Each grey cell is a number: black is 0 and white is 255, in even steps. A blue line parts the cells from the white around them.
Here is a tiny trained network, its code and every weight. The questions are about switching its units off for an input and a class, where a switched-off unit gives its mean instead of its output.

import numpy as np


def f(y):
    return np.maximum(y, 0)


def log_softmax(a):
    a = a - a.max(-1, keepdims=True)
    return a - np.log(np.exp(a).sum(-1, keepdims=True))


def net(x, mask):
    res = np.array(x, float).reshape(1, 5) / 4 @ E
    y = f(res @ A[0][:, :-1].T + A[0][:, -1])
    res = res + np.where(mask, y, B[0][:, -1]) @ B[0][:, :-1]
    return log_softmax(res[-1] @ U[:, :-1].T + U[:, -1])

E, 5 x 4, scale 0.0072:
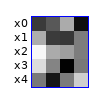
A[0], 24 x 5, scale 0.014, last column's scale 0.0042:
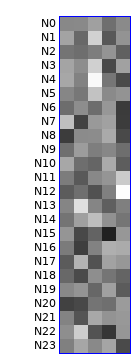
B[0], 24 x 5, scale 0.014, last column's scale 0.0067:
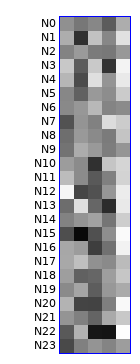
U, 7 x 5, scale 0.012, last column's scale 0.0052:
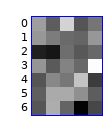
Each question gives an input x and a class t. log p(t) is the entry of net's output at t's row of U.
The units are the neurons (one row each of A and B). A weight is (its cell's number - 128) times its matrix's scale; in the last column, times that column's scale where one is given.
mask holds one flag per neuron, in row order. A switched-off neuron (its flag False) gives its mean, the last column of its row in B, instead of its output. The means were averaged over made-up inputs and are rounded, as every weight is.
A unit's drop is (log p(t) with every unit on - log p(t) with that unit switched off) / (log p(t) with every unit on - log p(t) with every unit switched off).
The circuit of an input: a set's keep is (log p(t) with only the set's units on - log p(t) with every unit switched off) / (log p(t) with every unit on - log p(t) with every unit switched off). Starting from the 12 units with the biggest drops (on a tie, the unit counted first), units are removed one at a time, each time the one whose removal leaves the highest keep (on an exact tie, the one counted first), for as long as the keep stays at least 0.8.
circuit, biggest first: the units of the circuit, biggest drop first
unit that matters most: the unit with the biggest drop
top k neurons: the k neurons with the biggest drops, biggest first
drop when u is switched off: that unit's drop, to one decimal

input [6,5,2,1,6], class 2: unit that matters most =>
N15
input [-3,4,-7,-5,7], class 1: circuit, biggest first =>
N16; N11
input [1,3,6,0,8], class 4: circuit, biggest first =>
N7; N3
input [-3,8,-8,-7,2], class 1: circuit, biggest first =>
N16; N15
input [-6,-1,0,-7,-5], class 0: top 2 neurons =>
N4; N22
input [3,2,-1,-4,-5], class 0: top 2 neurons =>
N3; N1
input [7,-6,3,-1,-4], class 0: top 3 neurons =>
N4; N1; N3
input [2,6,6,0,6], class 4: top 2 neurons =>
N7; N3
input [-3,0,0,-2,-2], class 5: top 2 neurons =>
N22; N20
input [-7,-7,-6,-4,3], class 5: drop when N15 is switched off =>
0.2
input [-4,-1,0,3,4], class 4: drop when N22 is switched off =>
0.1
